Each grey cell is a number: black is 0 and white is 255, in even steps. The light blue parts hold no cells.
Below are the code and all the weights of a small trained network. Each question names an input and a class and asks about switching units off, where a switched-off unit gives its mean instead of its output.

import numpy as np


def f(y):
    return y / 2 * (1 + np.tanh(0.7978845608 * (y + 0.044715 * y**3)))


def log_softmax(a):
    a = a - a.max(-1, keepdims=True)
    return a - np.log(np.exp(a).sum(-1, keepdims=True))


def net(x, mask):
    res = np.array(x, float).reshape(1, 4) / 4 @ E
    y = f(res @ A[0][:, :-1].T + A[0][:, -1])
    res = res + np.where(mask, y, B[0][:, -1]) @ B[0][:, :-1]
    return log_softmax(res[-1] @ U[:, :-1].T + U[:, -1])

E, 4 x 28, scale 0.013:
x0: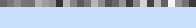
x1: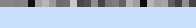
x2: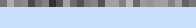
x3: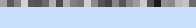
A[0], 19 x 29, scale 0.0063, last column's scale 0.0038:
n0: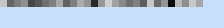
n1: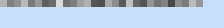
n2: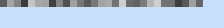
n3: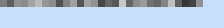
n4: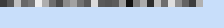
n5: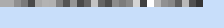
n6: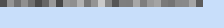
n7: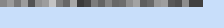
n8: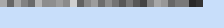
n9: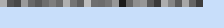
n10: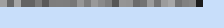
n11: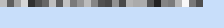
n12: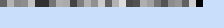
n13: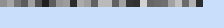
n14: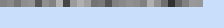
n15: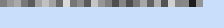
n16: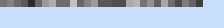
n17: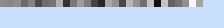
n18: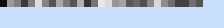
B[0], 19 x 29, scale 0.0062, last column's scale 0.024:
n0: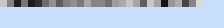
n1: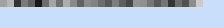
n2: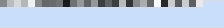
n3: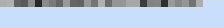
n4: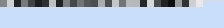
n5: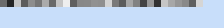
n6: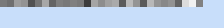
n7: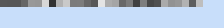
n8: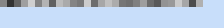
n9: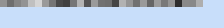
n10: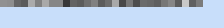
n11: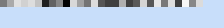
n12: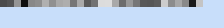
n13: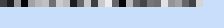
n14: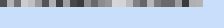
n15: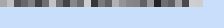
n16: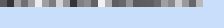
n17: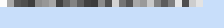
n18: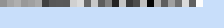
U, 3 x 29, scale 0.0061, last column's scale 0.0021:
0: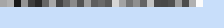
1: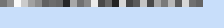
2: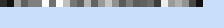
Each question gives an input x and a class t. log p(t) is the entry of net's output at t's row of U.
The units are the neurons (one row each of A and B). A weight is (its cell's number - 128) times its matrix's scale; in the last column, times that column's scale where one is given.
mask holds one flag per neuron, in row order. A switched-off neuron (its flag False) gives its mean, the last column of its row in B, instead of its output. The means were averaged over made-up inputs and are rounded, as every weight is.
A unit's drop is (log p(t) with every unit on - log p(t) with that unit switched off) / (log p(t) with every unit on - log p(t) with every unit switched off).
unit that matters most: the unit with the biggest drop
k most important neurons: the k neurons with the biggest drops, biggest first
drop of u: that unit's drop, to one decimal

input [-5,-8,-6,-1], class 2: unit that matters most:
n13
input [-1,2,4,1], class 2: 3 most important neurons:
[n4; n18; n2]
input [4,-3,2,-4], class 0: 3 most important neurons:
[n4; n11; n15]
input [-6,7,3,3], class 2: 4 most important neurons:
[n16; n5; n4; n7]
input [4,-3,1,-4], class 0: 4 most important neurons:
[n4; n11; n15; n9]
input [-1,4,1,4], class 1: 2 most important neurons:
[n11; n13]
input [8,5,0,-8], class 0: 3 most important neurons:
[n4; n15; n11]
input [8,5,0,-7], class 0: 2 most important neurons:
[n4; n15]
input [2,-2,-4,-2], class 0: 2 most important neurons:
[n11; n5]
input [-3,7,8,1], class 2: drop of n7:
0.0
